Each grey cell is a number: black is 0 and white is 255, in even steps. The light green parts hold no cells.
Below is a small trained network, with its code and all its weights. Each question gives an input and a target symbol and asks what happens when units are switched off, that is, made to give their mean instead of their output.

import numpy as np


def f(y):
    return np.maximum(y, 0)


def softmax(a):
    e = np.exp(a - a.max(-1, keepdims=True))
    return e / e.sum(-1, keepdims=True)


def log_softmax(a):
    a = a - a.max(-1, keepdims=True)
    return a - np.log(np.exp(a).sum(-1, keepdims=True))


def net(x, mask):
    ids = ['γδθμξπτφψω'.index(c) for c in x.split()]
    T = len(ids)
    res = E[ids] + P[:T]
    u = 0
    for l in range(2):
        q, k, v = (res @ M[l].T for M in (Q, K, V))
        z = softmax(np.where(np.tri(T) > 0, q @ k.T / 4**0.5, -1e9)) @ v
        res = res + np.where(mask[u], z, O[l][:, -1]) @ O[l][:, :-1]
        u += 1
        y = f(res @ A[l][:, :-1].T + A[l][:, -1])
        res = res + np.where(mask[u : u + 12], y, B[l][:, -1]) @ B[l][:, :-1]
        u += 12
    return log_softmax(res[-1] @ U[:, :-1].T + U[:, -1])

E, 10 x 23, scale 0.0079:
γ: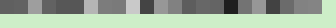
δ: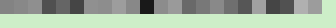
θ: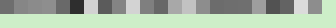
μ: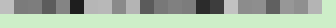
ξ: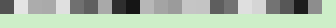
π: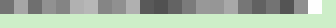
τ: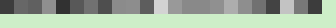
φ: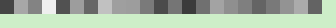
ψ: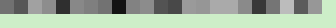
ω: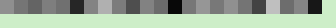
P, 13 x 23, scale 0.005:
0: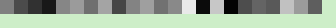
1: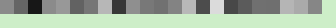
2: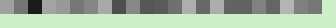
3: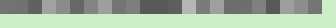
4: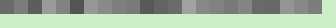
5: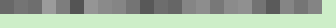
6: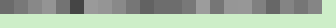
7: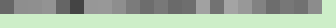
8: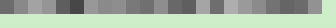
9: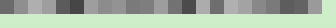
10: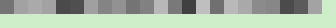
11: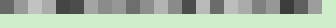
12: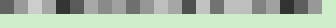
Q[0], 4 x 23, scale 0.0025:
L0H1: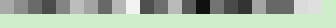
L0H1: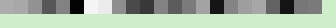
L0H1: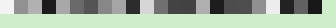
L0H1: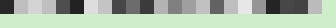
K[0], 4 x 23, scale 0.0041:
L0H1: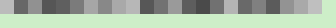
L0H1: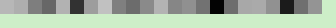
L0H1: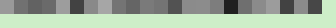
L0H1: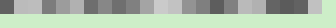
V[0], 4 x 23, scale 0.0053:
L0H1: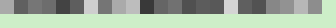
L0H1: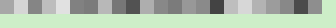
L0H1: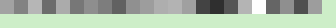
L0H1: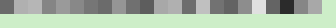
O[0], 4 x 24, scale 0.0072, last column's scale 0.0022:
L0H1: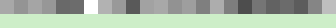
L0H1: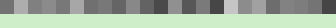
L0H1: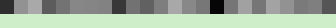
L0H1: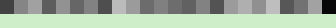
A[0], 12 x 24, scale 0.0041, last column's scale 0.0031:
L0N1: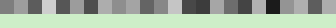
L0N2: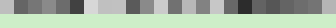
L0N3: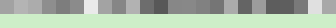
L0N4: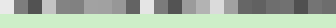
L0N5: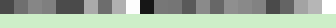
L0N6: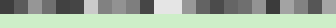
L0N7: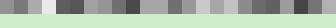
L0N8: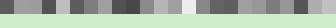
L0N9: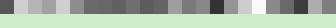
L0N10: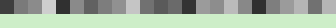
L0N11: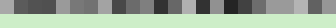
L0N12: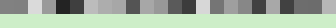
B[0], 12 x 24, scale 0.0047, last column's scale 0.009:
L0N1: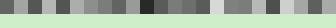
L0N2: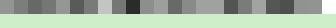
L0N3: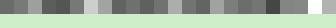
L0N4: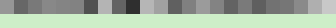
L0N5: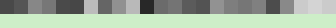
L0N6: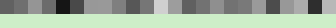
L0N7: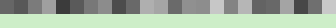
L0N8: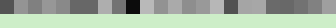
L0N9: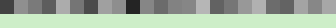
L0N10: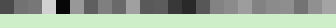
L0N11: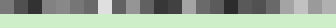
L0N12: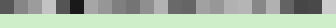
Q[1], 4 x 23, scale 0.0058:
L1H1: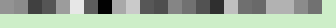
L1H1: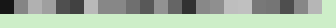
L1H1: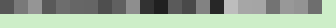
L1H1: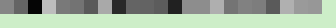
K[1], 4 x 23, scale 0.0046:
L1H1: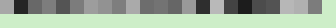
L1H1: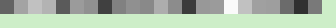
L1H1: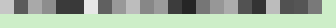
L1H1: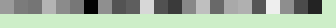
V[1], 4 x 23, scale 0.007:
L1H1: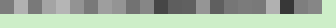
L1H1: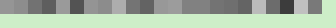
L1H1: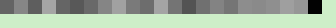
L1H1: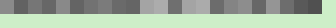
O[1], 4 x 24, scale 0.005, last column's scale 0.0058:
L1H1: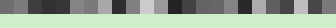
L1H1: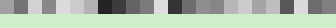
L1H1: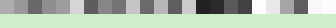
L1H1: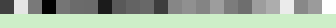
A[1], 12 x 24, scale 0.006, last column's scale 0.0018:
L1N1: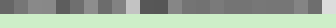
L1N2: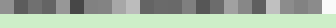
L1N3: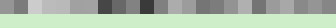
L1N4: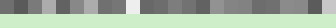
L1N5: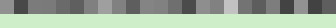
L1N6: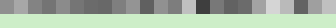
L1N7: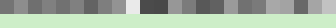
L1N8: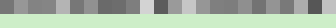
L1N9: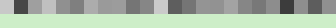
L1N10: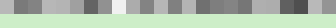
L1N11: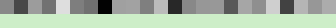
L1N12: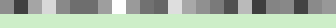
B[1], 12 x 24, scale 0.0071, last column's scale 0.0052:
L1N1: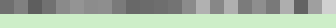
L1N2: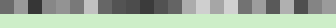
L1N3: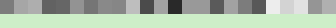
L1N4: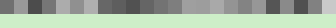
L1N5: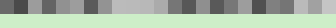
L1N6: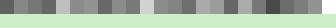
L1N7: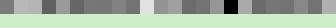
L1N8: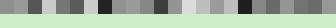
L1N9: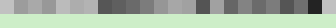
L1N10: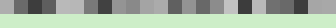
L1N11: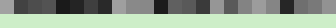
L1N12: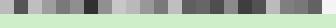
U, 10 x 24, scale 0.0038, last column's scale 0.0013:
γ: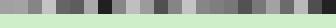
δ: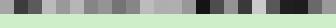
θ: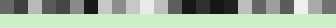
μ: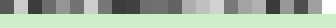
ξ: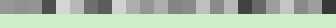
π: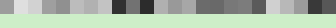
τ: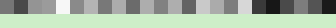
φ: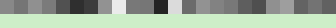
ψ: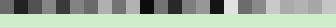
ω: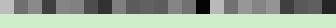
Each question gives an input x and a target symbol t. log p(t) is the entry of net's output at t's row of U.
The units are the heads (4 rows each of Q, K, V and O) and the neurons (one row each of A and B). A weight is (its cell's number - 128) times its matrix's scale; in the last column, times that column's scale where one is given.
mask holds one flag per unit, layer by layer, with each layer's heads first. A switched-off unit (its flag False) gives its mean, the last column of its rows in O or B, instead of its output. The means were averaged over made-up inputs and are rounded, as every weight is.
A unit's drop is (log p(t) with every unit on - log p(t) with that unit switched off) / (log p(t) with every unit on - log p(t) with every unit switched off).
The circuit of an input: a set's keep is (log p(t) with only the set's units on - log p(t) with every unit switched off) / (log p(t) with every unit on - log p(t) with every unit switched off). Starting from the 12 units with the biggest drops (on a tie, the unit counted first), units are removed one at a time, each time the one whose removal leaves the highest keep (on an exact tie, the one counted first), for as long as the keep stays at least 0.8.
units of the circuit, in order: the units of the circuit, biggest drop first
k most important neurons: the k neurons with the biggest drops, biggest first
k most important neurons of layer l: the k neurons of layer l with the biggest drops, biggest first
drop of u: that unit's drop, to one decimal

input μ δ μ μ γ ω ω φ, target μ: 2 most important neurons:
L0N1; L1N12
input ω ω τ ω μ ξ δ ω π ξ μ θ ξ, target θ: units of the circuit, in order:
L0H1; L1H1
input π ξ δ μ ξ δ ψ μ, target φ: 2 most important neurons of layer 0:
L0N2; L0N10
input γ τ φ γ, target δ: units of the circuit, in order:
L1H1; L0N1; L1N10
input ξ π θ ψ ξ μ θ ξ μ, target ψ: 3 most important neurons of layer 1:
L1N3; L1N2; L1N6
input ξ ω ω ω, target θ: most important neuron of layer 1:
L1N5
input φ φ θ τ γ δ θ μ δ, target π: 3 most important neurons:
L1N3; L1N9; L0N3
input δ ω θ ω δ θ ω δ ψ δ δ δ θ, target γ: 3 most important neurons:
L1N11; L1N9; L1N3
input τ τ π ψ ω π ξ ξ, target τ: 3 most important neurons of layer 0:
L0N11; L0N2; L0N9
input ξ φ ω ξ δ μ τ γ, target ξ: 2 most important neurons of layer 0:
L0N2; L0N10
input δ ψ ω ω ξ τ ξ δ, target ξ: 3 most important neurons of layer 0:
L0N2; L0N9; L0N10
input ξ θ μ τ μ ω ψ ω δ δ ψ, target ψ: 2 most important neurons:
L0N2; L1N6
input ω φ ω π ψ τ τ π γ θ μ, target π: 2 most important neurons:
L1N9; L1N3
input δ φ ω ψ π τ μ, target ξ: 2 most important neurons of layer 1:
L1N3; L1N10
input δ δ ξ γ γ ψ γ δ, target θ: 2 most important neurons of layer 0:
L0N6; L0N9
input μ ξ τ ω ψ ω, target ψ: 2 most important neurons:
L0N2; L0N8
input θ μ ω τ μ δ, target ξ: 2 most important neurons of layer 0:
L0N11; L0N3
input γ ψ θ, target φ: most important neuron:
L1N12
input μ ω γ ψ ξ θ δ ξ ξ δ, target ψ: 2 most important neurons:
L1N3; L0N2
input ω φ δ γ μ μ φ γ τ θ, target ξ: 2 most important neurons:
L1N3; L1N10
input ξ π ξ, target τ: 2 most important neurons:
L0N9; L1N8
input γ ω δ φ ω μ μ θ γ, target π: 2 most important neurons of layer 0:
L0N11; L0N3
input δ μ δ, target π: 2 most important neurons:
L1N3; L1N9
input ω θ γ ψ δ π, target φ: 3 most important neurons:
L0N5; L0N3; L1N12
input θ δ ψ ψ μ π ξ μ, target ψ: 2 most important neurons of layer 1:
L1N6; L1N7
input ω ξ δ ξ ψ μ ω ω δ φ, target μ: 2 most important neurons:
L1N4; L0N1
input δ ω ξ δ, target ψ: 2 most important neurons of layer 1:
L1N6; L1N9
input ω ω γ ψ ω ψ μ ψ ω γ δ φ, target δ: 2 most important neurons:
L0N11; L0N12
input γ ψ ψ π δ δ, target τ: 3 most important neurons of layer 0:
L0N11; L0N5; L0N6
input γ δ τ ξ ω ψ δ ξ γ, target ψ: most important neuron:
L0N11
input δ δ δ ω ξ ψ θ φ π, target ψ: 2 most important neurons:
L0N9; L1N6
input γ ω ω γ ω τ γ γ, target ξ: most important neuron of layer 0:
L0N11
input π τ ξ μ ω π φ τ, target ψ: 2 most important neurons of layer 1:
L1N6; L1N5
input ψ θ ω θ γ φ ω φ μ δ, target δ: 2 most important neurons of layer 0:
L0N11; L0N10
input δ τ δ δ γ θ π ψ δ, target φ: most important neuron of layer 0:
L0N5
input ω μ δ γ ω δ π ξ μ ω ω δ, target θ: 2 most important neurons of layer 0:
L0N9; L0N6
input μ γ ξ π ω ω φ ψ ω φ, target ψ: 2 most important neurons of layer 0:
L0N9; L0N7
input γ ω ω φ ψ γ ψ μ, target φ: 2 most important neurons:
L1N12; L0N7
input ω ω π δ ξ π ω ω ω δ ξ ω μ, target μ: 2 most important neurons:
L1N2; L0N12
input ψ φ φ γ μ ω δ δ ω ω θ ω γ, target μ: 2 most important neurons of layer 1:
L1N12; L1N6
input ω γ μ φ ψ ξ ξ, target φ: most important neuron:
L0N2
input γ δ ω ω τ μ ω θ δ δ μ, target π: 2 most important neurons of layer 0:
L0N11; L0N3
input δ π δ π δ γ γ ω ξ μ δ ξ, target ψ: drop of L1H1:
0.5
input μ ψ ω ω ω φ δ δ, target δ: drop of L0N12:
-0.1
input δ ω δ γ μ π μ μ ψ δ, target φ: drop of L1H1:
1.2
